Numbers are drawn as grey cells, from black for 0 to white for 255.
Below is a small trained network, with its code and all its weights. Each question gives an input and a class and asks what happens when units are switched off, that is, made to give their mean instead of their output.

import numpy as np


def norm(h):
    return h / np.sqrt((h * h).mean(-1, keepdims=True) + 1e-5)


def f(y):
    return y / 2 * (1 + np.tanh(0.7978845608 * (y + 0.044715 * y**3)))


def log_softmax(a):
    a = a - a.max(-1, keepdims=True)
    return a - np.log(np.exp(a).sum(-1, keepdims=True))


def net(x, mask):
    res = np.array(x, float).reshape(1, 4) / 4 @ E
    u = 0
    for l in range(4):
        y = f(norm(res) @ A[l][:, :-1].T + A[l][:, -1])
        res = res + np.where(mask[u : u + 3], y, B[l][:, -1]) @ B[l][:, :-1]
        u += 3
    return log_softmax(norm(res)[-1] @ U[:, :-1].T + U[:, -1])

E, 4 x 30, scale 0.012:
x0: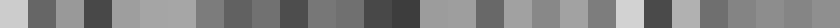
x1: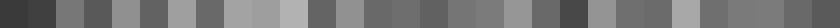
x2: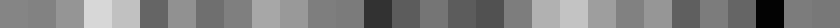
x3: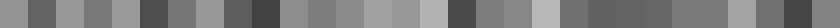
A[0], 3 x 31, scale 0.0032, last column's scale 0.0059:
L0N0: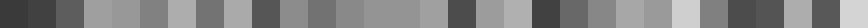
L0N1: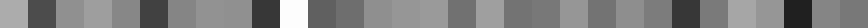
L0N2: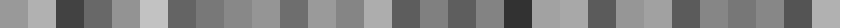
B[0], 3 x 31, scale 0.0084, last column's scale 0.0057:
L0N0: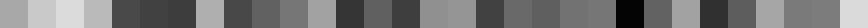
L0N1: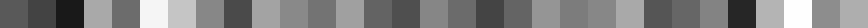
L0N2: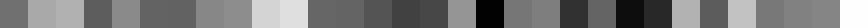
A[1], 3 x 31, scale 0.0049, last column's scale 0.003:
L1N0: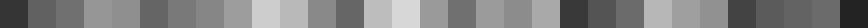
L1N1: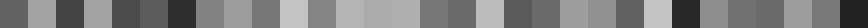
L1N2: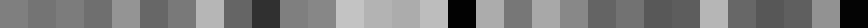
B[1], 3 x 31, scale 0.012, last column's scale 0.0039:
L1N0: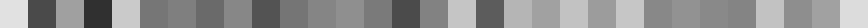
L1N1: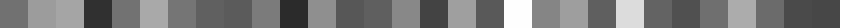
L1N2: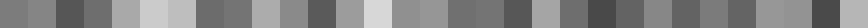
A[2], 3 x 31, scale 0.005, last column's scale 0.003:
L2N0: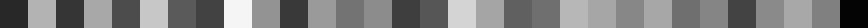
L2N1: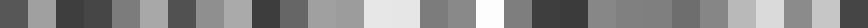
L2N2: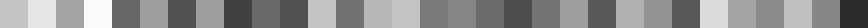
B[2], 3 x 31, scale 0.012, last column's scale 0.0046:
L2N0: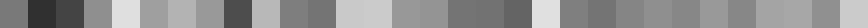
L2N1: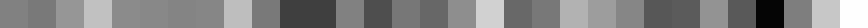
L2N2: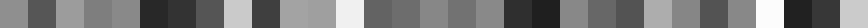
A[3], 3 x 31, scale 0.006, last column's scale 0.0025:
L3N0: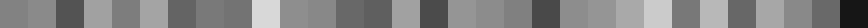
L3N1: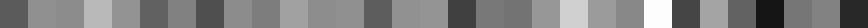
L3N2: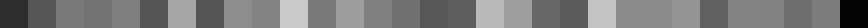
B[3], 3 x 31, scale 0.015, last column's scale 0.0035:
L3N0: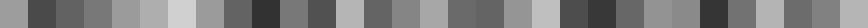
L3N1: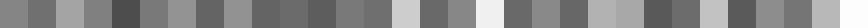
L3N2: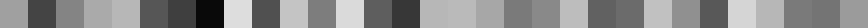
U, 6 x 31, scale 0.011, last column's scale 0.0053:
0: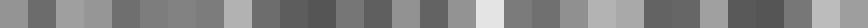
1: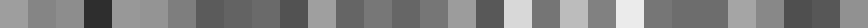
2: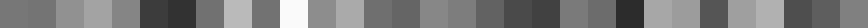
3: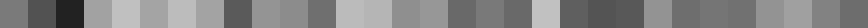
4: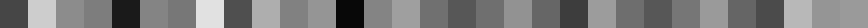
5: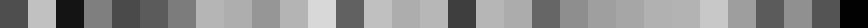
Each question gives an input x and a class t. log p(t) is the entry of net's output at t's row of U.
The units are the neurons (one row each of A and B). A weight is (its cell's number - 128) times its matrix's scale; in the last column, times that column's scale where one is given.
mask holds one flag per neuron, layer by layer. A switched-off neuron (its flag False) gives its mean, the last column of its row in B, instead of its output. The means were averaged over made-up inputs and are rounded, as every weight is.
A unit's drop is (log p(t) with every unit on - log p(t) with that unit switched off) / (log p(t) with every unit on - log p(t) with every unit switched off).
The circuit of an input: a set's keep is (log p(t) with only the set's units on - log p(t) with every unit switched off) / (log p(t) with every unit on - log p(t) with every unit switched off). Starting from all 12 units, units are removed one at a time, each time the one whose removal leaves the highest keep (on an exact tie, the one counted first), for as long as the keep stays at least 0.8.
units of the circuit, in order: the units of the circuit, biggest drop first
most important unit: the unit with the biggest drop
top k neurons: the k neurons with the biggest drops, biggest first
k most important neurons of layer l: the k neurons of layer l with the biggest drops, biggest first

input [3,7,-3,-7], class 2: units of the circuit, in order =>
[L3N2]
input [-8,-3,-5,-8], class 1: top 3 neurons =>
[L1N1; L0N1; L1N0]
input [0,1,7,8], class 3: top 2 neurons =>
[L1N2; L2N1]
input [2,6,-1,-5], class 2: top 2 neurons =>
[L0N0; L0N1]
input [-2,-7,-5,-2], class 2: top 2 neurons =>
[L2N2; L0N2]
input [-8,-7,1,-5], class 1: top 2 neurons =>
[L1N1; L0N0]
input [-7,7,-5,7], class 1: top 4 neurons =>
[L1N0; L0N2; L1N1; L2N2]
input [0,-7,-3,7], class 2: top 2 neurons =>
[L2N2; L0N2]
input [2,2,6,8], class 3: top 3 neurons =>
[L1N2; L2N1; L0N1]
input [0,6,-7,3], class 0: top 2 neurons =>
[L2N1; L0N2]
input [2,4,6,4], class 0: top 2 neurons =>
[L3N1; L0N2]
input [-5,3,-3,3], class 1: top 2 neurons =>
[L1N0; L0N2]
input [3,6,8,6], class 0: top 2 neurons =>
[L3N1; L0N2]
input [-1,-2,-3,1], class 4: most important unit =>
L0N2
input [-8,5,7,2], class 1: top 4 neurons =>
[L1N1; L1N0; L2N1; L0N2]
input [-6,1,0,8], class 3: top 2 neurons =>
[L1N2; L0N1]
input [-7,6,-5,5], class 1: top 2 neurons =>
[L1N0; L0N2]
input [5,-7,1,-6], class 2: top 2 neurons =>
[L2N2; L1N1]
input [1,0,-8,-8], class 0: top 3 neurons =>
[L2N1; L0N1; L1N2]
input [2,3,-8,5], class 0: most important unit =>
L2N1
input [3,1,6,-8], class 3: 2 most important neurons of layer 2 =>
[L2N0; L2N1]
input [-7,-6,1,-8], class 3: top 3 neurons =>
[L2N0; L3N0; L0N2]
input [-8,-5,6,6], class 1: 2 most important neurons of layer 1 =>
[L1N1; L1N0]
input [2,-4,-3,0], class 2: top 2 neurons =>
[L1N1; L1N0]
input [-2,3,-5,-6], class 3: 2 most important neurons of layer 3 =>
[L3N1; L3N0]
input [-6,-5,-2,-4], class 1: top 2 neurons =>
[L1N1; L0N0]
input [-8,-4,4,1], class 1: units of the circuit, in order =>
[L1N1]
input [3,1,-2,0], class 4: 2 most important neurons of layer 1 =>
[L1N0; L1N1]
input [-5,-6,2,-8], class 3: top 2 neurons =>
[L2N0; L3N0]
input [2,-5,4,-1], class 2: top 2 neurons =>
[L2N1; L2N2]
